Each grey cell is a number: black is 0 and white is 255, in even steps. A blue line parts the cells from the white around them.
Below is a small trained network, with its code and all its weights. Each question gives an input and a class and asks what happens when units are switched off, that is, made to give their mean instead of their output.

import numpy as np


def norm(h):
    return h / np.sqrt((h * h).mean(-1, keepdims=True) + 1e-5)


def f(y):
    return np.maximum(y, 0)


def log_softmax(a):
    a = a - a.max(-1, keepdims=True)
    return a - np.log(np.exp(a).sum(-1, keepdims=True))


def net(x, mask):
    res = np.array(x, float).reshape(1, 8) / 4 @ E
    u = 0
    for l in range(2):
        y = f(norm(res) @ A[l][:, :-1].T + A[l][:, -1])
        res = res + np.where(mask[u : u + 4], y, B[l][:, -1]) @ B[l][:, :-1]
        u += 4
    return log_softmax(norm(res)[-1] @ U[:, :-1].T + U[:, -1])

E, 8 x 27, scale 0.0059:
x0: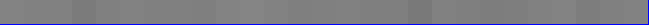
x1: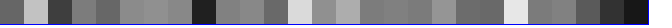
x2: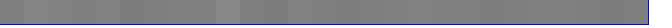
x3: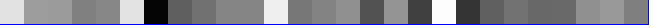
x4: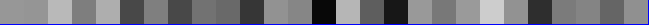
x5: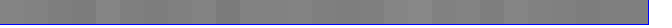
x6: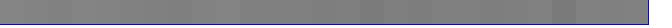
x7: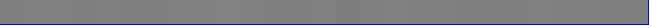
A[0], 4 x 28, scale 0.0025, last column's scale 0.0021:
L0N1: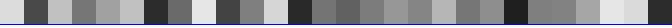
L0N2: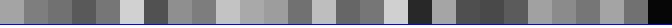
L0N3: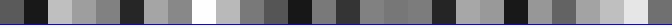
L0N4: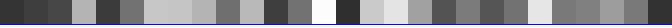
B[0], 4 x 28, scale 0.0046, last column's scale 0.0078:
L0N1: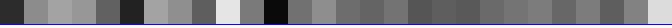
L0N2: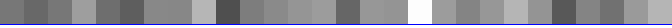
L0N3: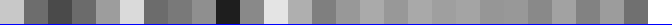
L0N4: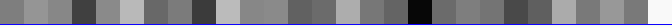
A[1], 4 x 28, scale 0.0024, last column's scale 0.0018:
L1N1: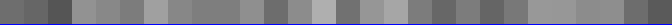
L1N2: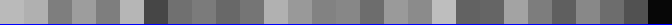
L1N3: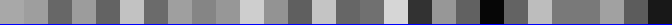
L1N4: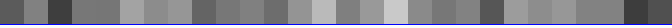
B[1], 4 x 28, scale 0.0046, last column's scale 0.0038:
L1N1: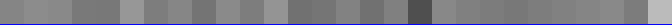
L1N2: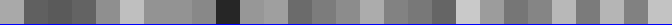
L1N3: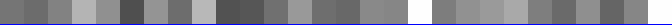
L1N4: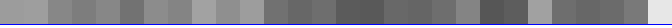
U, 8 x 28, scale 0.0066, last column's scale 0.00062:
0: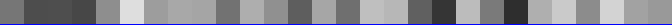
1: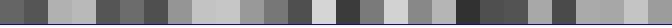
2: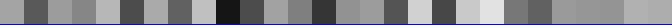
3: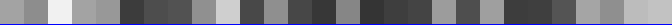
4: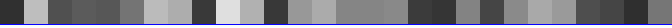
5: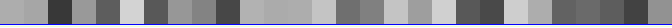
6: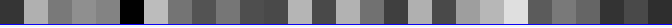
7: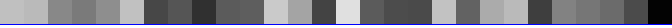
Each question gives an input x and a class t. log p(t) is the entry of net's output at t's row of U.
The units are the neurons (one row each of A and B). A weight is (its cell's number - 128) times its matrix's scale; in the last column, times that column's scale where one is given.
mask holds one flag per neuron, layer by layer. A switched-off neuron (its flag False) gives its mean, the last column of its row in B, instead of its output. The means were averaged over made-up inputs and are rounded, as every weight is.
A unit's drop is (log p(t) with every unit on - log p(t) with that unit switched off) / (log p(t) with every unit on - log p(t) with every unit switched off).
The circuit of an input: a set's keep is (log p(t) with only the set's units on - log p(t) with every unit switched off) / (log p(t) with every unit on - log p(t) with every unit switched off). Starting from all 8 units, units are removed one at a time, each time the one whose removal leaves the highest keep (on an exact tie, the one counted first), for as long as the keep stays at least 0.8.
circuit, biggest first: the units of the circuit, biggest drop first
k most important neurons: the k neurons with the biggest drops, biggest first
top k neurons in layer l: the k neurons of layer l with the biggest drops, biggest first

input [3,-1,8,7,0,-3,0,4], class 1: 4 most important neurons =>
L0N1; L0N2; L0N4; L0N3
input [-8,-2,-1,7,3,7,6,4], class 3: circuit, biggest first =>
L0N1
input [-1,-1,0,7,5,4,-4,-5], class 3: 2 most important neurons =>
L0N1; L0N3
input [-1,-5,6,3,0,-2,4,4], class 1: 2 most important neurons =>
L0N1; L0N4
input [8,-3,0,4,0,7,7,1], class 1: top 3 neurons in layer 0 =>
L0N4; L0N2; L0N1
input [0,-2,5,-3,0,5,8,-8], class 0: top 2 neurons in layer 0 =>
L0N4; L0N2
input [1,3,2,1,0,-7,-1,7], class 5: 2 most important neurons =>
L0N1; L0N4
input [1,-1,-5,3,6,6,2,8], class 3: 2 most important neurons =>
L0N3; L0N1
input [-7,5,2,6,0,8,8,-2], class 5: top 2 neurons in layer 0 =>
L0N4; L0N2
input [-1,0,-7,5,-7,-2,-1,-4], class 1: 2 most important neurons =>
L0N3; L0N1
